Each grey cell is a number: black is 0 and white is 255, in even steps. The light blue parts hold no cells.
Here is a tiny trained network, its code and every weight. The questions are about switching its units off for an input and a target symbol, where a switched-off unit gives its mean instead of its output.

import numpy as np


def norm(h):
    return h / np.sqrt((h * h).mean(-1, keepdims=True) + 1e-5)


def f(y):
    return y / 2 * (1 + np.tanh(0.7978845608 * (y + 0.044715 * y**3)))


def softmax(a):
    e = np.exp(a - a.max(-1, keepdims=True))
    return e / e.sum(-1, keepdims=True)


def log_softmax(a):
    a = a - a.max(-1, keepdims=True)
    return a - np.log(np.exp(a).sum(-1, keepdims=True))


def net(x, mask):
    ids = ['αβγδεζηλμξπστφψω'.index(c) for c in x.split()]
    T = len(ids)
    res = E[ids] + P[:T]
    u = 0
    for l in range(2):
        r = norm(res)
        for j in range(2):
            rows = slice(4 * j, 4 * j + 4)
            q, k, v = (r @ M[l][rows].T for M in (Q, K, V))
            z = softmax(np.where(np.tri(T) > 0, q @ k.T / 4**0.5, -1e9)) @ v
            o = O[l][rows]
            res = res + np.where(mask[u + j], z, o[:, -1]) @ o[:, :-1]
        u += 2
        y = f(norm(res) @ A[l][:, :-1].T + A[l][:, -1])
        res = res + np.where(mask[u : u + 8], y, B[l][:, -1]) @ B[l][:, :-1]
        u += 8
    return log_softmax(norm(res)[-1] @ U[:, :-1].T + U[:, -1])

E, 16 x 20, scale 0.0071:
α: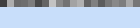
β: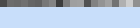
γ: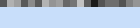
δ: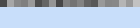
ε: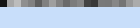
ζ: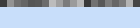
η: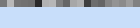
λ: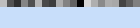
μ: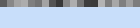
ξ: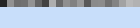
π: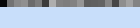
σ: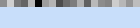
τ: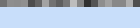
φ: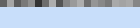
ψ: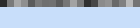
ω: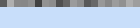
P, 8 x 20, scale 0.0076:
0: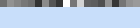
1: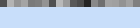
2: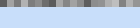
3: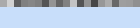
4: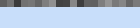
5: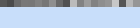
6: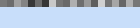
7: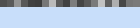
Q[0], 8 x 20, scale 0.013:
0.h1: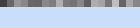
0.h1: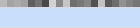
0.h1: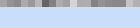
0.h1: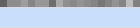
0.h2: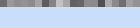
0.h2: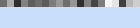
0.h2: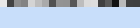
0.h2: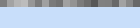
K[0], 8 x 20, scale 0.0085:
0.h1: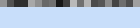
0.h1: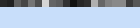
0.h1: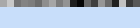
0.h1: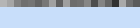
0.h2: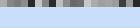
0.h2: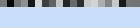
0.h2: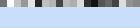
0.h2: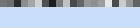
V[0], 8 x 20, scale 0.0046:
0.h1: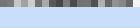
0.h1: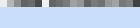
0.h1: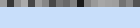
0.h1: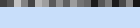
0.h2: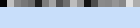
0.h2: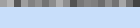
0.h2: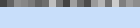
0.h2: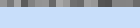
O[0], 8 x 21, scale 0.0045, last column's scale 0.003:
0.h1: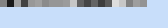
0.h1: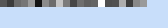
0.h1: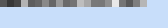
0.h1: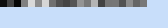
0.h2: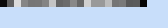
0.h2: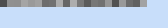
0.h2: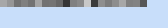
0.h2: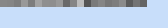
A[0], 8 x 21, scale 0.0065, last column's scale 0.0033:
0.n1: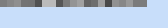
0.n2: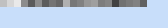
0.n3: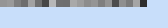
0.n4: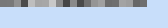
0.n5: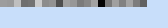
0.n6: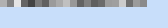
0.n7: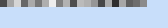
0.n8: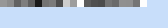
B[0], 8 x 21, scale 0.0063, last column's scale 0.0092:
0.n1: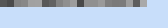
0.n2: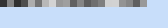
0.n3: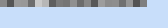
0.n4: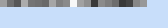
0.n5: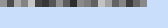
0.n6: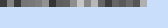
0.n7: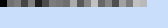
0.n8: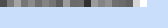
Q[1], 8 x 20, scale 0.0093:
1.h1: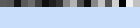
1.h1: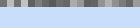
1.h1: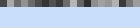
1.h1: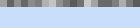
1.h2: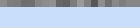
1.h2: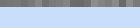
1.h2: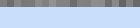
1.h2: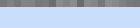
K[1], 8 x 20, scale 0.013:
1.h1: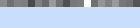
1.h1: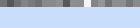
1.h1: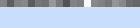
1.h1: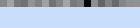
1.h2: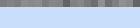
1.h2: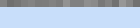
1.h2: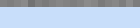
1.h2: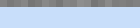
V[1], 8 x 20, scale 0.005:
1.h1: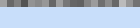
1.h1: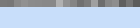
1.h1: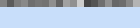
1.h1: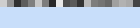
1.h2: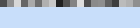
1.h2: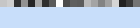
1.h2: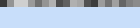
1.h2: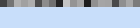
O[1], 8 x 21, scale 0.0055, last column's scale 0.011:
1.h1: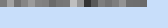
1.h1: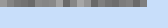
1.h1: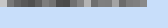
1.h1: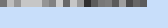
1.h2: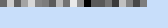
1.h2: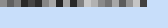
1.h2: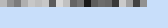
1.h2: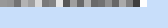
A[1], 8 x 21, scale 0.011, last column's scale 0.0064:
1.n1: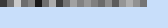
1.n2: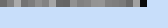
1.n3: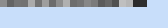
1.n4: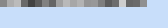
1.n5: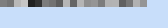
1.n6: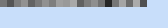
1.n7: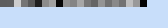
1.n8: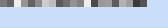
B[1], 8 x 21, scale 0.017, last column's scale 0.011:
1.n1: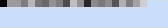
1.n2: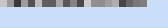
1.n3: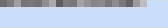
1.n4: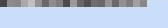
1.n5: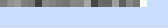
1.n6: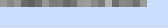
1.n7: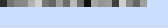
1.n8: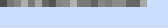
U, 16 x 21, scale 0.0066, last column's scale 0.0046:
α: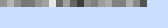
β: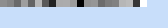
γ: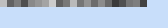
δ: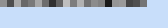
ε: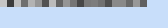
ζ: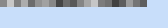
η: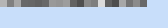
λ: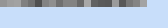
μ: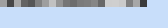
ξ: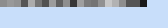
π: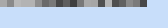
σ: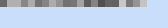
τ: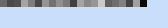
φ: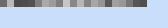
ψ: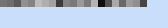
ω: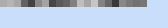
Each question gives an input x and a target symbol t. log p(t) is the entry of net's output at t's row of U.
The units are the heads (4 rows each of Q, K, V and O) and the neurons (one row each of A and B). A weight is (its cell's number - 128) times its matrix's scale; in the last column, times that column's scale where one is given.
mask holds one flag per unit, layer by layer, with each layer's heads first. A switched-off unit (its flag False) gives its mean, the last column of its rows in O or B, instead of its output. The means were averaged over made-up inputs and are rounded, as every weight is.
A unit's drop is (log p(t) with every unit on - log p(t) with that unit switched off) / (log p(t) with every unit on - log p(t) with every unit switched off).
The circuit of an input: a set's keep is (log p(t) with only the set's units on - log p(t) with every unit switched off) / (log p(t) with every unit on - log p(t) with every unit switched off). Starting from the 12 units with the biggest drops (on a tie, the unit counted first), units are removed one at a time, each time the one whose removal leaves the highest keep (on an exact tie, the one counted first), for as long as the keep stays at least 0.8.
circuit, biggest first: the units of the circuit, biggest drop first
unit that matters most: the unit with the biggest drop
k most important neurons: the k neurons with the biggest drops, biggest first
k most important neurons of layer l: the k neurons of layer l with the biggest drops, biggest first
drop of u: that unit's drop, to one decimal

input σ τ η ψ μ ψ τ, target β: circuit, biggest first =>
[1.n8 0.h2]
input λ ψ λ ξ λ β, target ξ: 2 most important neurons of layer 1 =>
[1.n1 1.n7]
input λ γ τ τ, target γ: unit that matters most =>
0.h1
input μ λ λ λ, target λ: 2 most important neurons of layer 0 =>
[0.n7 0.n1]
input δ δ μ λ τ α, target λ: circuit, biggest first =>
[0.h1 1.h1 1.n5]
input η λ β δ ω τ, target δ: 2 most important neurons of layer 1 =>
[1.n1 1.n5]
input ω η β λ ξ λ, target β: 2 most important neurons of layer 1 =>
[1.n5 1.n3]
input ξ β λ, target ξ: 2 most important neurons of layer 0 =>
[0.n5 0.n2]
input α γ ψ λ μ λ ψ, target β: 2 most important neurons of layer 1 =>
[1.n3 1.n1]
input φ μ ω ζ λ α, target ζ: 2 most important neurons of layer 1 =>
[1.n1 1.n5]
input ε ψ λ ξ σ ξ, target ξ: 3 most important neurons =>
[0.n5 0.n2 1.n1]
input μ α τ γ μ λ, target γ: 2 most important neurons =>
[1.n3 1.n1]
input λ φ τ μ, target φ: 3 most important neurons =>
[0.n2 0.n6 1.n1]
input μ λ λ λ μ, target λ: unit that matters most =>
1.h2
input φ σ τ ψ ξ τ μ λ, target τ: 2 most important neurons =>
[1.n5 1.n3]
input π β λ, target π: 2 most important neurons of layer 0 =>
[0.n5 0.n4]
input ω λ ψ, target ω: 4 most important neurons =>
[1.n6 1.n1 1.n5 0.n6]
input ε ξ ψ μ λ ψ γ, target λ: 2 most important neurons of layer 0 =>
[0.n7 0.n8]
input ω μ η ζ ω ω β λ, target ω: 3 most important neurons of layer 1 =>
[1.n6 1.n5 1.n3]
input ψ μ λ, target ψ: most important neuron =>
[1.n3]
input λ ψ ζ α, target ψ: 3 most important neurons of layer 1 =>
[1.n1 1.n5 1.n7]
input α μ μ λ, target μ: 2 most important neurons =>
[1.n3 1.n5]
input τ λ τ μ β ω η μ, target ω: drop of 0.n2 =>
0.1
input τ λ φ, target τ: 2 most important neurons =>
[1.n1 1.n5]
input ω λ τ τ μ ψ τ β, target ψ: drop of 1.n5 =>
0.2
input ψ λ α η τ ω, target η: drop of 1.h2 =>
0.6
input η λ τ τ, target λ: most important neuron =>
[1.n5]
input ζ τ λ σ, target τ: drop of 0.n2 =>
0.0
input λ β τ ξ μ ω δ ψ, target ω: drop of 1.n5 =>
0.2
